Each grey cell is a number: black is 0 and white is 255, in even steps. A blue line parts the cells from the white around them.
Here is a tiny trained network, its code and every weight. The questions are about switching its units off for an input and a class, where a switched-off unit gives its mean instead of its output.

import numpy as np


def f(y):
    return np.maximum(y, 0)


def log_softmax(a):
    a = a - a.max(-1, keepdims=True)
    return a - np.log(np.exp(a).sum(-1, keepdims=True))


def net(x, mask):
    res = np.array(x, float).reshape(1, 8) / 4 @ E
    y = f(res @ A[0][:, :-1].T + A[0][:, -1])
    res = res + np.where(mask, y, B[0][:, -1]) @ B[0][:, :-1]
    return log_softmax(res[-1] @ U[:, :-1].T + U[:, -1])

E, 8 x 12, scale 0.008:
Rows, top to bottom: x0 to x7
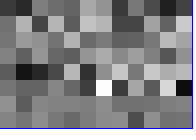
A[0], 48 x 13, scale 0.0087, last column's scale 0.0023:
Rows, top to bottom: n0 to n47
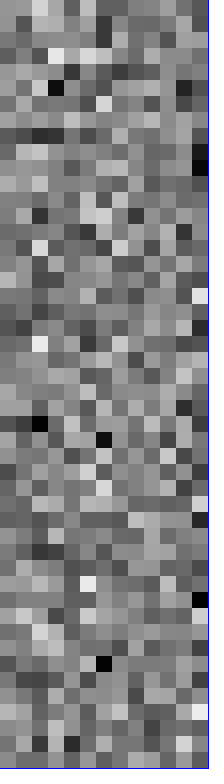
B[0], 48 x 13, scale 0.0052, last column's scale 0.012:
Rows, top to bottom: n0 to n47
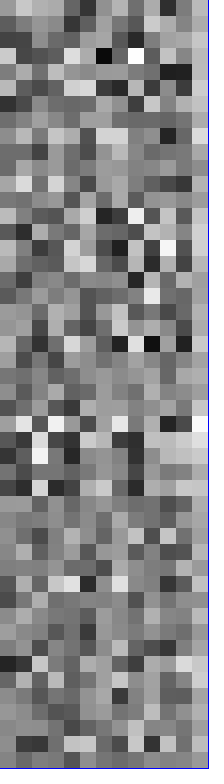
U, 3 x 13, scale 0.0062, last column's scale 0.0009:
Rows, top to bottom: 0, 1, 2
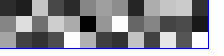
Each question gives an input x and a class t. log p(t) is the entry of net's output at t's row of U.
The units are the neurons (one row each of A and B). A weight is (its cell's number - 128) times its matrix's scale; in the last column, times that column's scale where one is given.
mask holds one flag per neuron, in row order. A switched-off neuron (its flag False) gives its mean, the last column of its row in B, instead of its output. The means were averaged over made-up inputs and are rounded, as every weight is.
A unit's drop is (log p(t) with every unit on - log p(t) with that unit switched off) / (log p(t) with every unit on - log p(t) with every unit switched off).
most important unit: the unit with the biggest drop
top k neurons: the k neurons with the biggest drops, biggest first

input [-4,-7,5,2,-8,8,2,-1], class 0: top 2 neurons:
(n28, n14)
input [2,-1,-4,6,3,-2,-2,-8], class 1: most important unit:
n30
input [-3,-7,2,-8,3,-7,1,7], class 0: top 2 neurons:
(n27, n41)
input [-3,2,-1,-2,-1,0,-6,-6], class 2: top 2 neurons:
(n26, n8)
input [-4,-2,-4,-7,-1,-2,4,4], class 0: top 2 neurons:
(n13, n3)
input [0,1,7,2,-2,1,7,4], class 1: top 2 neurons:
(n27, n15)
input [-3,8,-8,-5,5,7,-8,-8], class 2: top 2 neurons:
(n3, n46)
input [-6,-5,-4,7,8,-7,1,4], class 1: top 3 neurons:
(n26, n8, n30)
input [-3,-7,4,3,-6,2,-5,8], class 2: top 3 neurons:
(n5, n15, n21)
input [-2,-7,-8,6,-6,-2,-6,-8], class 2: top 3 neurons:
(n15, n5, n21)
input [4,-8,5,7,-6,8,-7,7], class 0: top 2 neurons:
(n28, n6)
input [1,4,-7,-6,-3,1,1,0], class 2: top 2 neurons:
(n26, n8)
